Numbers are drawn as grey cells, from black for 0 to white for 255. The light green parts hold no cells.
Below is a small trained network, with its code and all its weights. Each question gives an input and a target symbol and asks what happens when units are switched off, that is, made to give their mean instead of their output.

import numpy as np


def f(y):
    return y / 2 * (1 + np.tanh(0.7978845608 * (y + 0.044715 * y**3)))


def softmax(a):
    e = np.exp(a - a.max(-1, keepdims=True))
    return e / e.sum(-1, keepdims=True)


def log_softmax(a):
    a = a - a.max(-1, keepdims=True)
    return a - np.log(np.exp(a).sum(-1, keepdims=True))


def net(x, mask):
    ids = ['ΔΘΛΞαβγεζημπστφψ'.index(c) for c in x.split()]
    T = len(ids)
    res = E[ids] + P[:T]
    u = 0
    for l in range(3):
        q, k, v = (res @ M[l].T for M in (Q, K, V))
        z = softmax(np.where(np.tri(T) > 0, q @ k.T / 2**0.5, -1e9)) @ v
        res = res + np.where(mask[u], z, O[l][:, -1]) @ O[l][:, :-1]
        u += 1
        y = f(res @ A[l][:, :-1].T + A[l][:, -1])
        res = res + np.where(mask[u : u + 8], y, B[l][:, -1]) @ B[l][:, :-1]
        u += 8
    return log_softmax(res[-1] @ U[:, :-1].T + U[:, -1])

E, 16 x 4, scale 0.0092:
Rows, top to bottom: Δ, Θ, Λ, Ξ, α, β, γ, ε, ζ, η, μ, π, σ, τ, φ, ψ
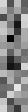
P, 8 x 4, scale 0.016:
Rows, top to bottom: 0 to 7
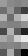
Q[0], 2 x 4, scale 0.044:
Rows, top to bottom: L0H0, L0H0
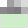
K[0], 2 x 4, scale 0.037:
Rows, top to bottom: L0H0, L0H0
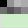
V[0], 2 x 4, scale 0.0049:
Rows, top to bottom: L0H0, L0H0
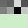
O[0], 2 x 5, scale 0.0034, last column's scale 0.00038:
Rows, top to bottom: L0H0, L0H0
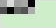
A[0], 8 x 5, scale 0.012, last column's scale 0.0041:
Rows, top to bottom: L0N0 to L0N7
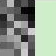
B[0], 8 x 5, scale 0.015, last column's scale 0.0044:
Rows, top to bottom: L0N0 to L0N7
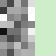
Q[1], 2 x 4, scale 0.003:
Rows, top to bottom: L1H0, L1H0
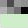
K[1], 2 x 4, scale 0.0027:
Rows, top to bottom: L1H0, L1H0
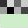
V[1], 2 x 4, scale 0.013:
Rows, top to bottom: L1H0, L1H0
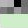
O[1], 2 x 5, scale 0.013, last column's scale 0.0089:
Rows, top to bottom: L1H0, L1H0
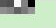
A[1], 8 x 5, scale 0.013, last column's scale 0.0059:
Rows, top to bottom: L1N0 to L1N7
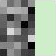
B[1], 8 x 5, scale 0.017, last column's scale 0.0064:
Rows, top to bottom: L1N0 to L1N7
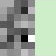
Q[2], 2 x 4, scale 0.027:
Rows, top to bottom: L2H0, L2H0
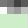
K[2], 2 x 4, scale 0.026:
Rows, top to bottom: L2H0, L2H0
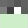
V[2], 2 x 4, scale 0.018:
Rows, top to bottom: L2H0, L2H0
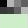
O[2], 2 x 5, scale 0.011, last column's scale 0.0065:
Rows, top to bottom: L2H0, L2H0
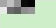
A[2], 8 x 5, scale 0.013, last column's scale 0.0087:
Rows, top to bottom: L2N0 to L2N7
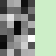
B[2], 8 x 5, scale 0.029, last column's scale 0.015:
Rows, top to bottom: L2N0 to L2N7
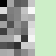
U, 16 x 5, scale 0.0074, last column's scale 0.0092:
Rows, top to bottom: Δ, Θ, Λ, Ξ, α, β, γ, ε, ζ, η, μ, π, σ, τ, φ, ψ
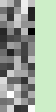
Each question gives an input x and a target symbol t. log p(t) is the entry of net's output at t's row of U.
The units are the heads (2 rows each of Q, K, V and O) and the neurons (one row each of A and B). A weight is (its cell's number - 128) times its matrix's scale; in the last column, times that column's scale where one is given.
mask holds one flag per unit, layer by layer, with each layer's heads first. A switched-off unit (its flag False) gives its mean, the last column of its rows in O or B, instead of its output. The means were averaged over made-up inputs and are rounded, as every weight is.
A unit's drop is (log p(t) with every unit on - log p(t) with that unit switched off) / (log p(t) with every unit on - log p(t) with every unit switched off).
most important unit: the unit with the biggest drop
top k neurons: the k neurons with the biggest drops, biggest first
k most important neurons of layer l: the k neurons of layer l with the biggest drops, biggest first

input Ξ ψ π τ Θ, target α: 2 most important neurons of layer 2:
L2N0; L2N5
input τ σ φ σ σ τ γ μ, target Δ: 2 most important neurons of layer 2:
L2N1; L2N5
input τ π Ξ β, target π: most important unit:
L0N4
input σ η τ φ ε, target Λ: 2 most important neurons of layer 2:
L2N5; L2N6
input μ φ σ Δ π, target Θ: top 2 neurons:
L2N6; L2N1
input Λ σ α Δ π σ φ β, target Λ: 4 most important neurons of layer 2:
L2N5; L2N6; L2N1; L2N0
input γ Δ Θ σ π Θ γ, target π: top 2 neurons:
L0N2; L2N3
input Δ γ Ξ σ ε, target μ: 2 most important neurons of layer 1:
L1N5; L1N3
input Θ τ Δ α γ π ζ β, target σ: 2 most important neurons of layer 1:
L1N5; L1N3
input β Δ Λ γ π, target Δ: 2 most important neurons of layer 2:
L2N1; L2N5
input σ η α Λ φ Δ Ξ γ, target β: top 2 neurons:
L0N2; L0N4
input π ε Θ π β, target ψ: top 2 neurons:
L0N2; L2N0
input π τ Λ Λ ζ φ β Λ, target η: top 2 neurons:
L2N5; L2N6
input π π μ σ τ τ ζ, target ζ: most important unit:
L0N2
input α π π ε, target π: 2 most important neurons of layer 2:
L2N0; L2N6
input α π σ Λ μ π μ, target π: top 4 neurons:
L0N1; L0N2; L2N3; L2N0
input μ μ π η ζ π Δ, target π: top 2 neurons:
L0N2; L2N3
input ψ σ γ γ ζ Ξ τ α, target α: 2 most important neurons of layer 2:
L2N0; L2N5
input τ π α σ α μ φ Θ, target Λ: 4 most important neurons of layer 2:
L2N5; L2N6; L2N1; L2N0
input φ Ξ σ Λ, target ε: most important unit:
L1H0
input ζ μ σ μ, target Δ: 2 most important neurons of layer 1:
L1N5; L1N1
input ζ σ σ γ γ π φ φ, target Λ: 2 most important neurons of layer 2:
L2N5; L2N6
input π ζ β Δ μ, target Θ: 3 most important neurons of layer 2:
L2N6; L2N1; L2N5
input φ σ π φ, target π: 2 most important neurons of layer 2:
L2N0; L2N6
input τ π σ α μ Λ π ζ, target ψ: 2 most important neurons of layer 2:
L2N0; L2N6
